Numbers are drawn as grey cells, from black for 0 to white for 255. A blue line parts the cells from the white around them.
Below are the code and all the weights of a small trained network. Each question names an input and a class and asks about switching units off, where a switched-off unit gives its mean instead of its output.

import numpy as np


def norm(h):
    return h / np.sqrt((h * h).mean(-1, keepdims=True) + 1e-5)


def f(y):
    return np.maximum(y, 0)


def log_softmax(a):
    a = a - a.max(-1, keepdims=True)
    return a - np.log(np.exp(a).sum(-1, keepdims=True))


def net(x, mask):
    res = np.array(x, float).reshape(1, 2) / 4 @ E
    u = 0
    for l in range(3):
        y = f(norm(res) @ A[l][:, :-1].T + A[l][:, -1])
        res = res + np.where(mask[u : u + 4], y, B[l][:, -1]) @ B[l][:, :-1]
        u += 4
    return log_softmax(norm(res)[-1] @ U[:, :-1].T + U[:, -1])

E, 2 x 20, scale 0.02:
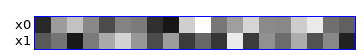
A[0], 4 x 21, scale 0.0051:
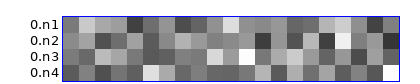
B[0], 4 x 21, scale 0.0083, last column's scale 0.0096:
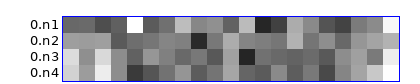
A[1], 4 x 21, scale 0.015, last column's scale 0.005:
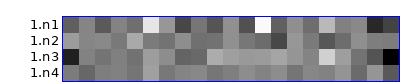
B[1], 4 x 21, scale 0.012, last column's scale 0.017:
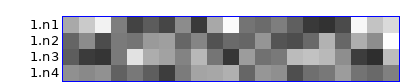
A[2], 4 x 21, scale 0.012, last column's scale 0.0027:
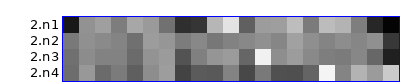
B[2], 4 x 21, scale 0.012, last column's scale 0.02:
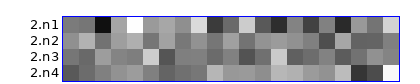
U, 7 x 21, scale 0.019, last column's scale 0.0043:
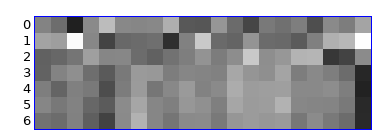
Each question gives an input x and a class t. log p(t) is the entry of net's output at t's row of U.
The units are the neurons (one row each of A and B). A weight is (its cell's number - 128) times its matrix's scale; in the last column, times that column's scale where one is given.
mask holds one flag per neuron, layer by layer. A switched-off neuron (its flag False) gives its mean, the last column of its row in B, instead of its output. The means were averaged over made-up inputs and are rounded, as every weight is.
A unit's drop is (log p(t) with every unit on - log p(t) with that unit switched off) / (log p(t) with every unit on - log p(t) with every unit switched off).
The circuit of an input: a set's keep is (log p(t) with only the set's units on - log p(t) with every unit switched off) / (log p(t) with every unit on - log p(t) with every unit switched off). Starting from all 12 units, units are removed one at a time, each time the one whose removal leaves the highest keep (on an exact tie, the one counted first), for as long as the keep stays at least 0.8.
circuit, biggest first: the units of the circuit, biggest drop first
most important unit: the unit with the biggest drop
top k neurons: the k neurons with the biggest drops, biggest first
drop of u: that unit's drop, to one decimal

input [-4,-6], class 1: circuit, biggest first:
2.n1
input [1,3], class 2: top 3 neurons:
0.n4, 1.n1, 2.n4
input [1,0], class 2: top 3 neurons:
2.n4, 1.n2, 2.n1
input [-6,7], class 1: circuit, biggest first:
1.n1, 0.n1
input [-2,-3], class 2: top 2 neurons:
1.n1, 2.n4
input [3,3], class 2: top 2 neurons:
0.n4, 0.n1
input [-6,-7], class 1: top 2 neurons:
2.n1, 1.n3
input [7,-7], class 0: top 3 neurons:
2.n1, 0.n4, 1.n1
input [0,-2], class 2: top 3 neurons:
1.n1, 2.n4, 0.n4
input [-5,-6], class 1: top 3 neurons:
2.n1, 1.n3, 0.n1
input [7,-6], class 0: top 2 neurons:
2.n1, 0.n4
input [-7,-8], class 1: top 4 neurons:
2.n1, 1.n3, 0.n1, 0.n2
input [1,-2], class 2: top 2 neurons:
1.n1, 2.n4
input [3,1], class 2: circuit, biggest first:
2.n4
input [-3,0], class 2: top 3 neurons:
2.n4, 2.n1, 0.n1
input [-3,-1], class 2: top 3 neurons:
2.n4, 2.n1, 0.n1
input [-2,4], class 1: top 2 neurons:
0.n1, 2.n1
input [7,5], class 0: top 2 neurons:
1.n3, 2.n1
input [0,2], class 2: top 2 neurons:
0.n4, 1.n1
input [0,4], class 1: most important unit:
0.n1
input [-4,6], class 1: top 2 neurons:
1.n1, 0.n1
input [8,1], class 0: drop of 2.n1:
0.1
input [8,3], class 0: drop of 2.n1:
0.1
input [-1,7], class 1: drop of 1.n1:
0.2
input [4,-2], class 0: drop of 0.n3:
0.0
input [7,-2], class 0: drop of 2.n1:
0.1
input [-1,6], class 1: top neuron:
1.n1
